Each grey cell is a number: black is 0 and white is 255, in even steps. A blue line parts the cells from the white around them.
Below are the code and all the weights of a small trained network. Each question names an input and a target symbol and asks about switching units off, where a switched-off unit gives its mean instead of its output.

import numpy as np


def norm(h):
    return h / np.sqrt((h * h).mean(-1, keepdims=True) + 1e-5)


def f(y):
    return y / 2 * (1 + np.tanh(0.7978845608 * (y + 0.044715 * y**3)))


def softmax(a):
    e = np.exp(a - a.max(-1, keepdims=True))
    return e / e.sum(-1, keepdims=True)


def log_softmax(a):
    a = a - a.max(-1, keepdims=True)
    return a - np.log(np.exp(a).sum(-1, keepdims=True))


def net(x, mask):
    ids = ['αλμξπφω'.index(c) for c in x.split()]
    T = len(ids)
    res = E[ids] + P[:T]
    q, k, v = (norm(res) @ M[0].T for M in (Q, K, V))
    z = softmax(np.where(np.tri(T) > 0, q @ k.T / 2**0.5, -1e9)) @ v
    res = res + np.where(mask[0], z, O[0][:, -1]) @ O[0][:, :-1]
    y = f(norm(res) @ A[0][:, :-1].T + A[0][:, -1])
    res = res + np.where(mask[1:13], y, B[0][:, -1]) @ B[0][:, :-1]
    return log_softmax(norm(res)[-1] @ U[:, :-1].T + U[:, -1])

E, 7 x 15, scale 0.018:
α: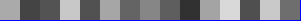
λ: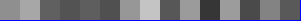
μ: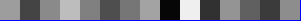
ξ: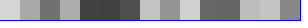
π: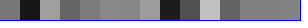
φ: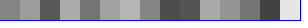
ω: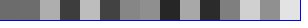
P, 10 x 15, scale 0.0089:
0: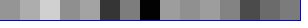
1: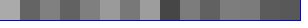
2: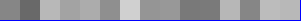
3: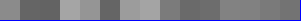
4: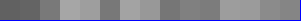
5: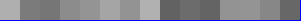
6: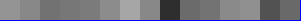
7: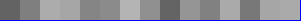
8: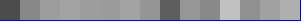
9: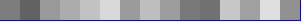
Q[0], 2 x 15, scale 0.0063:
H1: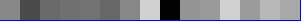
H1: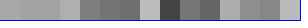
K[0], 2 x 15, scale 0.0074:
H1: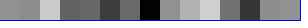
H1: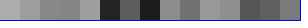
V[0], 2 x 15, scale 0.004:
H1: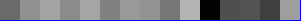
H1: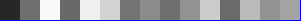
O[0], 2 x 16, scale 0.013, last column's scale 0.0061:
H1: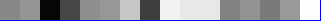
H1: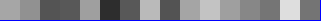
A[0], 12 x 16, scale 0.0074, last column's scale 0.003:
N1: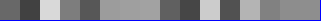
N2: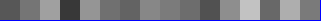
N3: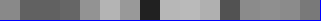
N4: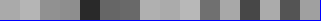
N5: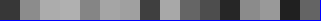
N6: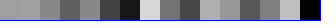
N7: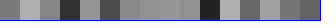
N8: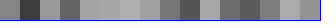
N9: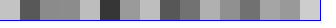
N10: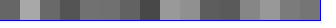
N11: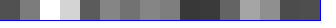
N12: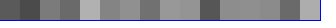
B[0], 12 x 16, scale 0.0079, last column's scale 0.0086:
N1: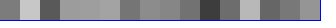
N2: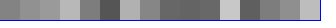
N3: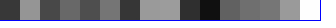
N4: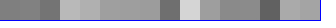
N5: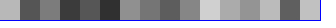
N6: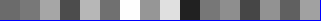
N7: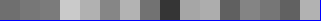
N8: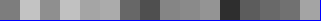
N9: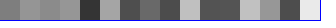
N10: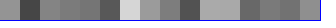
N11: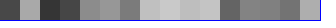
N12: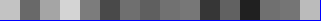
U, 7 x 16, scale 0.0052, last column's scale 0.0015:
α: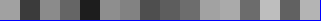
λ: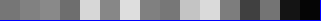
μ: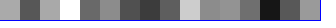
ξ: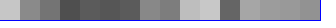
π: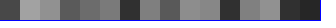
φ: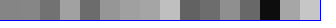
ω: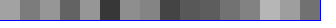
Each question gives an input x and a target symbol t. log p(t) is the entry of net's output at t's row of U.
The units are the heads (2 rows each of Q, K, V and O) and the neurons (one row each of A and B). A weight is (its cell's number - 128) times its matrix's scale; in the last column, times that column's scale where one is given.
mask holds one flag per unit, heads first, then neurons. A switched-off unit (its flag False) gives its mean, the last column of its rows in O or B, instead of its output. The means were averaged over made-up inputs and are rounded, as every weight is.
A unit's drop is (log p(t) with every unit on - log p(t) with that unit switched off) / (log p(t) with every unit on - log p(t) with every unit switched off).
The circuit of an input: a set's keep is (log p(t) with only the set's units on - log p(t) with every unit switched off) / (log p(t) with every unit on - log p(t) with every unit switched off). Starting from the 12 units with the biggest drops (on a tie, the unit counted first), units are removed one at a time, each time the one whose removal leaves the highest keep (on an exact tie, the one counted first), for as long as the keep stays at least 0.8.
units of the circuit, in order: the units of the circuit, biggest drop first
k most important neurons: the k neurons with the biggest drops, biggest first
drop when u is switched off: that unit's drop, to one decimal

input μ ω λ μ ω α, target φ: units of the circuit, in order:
(H1, N3, N5)
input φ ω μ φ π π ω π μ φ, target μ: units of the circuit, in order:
(H1, N3, N8)
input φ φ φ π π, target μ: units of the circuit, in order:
(H1, N8)
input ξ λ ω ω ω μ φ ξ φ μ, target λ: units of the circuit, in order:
(H1, N11, N3)
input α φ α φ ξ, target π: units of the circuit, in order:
(H1, N11)
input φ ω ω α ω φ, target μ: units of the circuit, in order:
(H1, N3)
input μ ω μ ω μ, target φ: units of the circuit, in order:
(H1, N3, N9)
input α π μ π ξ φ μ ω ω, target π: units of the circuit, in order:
(H1, N11)
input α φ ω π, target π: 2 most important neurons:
(N11, N1)
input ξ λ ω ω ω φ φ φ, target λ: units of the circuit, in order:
(H1, N3, N11)
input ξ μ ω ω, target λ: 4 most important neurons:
(N11, N3, N7, N9)
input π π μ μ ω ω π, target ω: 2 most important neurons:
(N6, N11)
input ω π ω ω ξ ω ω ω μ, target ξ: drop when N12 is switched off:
0.1
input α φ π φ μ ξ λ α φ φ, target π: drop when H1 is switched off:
0.6
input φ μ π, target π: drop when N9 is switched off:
0.1
